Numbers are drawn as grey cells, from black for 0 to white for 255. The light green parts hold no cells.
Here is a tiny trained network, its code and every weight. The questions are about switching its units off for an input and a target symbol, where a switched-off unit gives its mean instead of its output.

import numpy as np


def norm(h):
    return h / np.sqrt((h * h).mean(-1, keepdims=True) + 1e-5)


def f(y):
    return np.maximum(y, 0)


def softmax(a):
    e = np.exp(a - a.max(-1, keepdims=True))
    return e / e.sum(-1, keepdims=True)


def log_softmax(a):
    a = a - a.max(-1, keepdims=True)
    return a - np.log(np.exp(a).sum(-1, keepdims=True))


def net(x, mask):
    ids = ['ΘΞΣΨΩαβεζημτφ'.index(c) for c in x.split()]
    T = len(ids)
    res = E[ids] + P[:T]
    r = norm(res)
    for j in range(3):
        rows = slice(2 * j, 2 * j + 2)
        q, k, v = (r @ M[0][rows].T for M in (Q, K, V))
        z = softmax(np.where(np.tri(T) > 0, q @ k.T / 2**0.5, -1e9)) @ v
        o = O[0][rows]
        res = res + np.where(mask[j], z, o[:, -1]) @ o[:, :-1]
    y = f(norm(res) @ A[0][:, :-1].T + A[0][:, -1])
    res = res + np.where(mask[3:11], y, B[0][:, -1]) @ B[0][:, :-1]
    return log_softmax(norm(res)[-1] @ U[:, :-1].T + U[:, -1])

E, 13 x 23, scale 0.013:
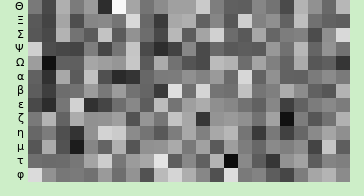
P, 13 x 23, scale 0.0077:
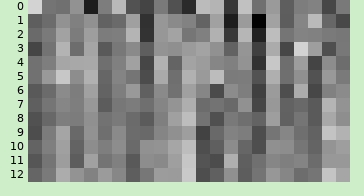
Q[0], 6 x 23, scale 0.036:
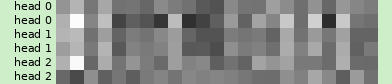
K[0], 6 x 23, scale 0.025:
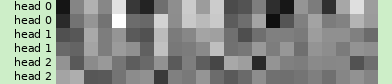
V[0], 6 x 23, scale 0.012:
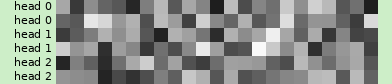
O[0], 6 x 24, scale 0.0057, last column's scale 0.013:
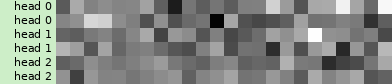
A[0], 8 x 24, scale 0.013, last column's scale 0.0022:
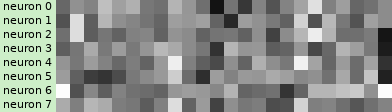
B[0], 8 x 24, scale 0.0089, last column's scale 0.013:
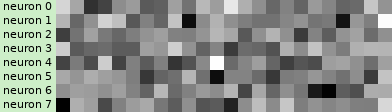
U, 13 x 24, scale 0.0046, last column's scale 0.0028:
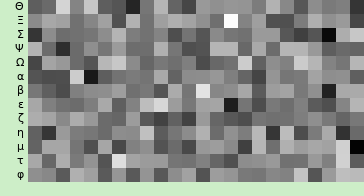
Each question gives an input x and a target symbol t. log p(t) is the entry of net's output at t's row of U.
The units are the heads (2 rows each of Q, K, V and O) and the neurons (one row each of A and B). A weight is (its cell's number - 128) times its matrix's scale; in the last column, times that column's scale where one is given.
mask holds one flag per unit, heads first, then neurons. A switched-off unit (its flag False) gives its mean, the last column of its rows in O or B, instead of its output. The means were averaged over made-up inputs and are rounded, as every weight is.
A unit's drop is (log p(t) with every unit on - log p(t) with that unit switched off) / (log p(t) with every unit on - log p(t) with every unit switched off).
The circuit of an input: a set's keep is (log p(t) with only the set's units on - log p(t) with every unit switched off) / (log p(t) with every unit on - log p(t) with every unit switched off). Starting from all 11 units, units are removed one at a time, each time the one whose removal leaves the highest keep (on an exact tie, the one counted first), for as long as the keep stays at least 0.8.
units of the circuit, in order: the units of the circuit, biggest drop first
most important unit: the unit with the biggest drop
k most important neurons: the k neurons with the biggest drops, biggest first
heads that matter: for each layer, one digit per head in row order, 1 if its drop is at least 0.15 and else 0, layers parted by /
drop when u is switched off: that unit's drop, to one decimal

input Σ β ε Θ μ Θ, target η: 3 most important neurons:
[neuron 3; neuron 4; neuron 0]
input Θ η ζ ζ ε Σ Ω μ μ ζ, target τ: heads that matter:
010
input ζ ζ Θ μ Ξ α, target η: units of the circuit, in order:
[head 2]
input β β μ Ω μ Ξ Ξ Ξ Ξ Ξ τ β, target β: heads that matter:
110
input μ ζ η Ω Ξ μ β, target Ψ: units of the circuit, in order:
[head 0; neuron 5]
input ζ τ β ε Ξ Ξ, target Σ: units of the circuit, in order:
[head 0; neuron 7]
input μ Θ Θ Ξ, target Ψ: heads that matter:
100
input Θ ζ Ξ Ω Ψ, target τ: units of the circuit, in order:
[head 1; neuron 3]
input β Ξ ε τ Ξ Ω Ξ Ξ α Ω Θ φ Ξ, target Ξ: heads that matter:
001
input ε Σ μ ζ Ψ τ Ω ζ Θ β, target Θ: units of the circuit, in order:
[head 1; neuron 5]
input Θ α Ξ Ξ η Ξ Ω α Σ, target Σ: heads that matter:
001
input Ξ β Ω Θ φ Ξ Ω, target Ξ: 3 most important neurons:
[neuron 6; neuron 1; neuron 5]
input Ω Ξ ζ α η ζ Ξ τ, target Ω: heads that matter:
110
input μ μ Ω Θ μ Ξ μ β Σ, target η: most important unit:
head 2
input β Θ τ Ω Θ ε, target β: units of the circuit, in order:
[head 1; neuron 0; head 0]
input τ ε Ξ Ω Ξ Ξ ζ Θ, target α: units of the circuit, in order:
[head 1; neuron 4]
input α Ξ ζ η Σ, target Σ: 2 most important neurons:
[neuron 1; neuron 3]
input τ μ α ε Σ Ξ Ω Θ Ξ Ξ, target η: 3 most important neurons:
[neuron 3; neuron 5; neuron 4]
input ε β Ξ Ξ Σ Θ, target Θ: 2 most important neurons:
[neuron 5; neuron 6]
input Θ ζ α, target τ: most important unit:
head 1
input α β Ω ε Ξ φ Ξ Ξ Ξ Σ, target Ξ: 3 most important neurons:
[neuron 6; neuron 1; neuron 2]
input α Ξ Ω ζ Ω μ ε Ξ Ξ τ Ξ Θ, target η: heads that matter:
000
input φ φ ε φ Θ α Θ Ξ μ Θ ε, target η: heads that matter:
001
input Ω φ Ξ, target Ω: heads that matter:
110
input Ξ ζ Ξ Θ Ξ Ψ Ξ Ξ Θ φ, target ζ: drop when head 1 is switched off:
0.3
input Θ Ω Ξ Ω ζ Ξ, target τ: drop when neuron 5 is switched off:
0.0
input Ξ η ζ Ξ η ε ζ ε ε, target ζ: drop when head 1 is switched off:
0.4
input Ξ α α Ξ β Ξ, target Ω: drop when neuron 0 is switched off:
0.1
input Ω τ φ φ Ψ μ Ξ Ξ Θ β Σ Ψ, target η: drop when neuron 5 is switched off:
0.0
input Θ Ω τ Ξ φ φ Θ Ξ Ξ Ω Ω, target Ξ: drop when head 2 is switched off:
1.3
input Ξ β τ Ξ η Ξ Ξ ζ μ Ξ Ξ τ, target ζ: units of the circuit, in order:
[head 0]
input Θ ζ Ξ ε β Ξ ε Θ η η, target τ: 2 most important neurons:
[neuron 3; neuron 7]
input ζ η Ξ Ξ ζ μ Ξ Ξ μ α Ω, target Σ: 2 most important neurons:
[neuron 7; neuron 1]
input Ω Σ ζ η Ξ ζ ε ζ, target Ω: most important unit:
head 0
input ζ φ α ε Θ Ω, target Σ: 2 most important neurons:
[neuron 7; neuron 6]
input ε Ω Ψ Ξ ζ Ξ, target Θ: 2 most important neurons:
[neuron 5; neuron 3]
